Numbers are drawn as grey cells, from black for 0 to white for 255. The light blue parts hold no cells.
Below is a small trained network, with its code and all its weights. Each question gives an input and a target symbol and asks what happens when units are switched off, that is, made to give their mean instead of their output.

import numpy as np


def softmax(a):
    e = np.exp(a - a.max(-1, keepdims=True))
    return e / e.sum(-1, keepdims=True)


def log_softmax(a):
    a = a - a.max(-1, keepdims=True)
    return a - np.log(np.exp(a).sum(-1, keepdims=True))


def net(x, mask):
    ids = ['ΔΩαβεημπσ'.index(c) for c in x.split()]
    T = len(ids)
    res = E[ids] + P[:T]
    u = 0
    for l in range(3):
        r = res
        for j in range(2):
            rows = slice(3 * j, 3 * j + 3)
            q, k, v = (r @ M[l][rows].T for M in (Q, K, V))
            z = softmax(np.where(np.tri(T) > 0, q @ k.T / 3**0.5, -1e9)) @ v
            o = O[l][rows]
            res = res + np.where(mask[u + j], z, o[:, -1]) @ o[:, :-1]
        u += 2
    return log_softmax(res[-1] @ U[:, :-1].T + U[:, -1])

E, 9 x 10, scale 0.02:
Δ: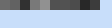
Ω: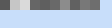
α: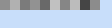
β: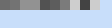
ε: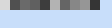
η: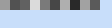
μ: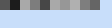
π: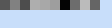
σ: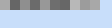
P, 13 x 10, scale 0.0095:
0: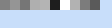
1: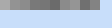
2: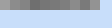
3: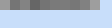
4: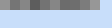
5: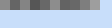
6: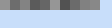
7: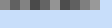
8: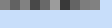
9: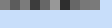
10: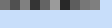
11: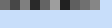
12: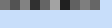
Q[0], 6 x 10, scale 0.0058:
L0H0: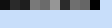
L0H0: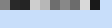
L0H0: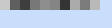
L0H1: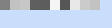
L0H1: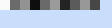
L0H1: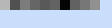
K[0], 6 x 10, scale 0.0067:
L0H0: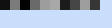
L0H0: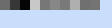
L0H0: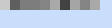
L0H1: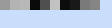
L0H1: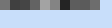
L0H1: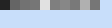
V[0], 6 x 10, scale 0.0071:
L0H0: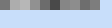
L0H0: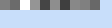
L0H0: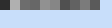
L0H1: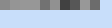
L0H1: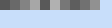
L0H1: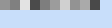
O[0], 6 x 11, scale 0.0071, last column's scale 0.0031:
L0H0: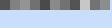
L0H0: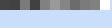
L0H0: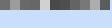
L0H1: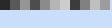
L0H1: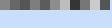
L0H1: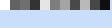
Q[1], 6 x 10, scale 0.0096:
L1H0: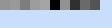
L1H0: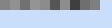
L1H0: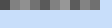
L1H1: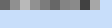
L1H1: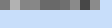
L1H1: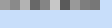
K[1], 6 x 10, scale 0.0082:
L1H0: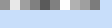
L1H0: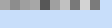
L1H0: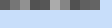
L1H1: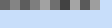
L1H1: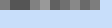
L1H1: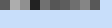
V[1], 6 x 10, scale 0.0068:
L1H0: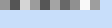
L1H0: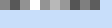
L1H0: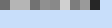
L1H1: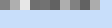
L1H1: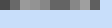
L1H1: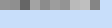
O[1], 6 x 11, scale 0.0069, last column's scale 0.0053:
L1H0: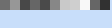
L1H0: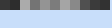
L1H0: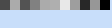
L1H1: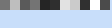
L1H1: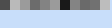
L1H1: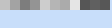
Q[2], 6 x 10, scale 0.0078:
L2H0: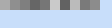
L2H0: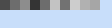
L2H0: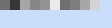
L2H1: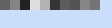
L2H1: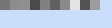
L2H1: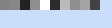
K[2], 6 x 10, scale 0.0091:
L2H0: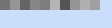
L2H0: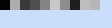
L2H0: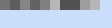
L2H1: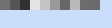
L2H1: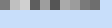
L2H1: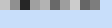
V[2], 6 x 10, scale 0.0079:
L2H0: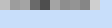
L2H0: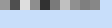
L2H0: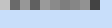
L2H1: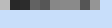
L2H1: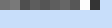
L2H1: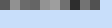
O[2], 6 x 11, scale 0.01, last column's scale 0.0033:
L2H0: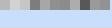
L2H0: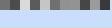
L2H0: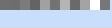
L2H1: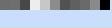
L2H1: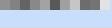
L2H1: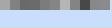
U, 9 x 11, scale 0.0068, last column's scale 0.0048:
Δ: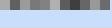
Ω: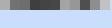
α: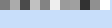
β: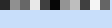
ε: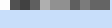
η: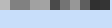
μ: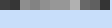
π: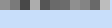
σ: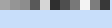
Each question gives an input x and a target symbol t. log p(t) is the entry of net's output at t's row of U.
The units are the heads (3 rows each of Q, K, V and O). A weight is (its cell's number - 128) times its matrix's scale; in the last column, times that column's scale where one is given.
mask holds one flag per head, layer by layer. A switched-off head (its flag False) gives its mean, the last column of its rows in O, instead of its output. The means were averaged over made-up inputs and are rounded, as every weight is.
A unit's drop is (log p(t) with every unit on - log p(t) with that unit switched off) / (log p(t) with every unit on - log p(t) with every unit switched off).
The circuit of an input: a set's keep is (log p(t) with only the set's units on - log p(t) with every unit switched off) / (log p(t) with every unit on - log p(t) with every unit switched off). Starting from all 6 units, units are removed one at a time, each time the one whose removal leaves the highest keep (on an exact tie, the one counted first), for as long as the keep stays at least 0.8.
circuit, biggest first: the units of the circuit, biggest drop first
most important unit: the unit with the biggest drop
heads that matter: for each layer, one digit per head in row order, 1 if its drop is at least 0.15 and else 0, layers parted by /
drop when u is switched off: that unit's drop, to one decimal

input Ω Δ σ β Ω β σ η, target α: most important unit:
L1H0
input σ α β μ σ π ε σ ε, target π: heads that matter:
01 / 00 / 10
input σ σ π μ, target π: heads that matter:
10 / 00 / 10
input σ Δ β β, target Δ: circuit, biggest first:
[L1H0, L2H1]
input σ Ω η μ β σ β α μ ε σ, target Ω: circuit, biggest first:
[L0H0, L2H1]
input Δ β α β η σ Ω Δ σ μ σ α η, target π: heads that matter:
10 / 00 / 10
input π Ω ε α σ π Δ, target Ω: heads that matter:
00 / 01 / 01
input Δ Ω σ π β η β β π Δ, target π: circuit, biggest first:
[L2H0, L0H1]
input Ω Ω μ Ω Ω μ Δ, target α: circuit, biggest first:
[L1H0, L2H1]
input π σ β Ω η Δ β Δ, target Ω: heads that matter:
00 / 00 / 01
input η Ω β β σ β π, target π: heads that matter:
11 / 00 / 10
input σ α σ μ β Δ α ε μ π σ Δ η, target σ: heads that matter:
11 / 01 / 01
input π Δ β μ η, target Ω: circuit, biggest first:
[L2H1, L1H1]
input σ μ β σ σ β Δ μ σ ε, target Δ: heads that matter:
10 / 10 / 00
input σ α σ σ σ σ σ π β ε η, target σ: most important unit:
L0H1
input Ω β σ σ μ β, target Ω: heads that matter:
10 / 00 / 01
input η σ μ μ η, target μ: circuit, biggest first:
[L1H0, L2H0]
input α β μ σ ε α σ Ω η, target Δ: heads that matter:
01 / 11 / 01
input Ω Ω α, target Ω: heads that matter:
10 / 00 / 01
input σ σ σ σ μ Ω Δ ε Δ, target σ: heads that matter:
01 / 01 / 01
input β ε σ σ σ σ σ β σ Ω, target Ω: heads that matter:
00 / 00 / 01
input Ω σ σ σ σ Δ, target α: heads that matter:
00 / 10 / 00
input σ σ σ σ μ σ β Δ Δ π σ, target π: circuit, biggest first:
[L2H0]
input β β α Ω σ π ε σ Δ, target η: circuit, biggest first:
[L2H0, L1H1]
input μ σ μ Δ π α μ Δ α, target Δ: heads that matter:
10 / 11 / 00
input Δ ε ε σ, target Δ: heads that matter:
10 / 10 / 01
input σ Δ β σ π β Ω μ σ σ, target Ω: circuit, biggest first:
[L2H1]
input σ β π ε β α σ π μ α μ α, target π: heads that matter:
10 / 10 / 10
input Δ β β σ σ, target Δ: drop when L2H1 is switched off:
0.4
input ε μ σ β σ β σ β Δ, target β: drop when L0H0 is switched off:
0.2
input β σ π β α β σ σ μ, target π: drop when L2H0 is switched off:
0.9
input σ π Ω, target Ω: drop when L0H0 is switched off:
0.1
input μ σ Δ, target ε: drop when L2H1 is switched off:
0.1
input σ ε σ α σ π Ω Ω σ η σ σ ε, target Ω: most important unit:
L0H0
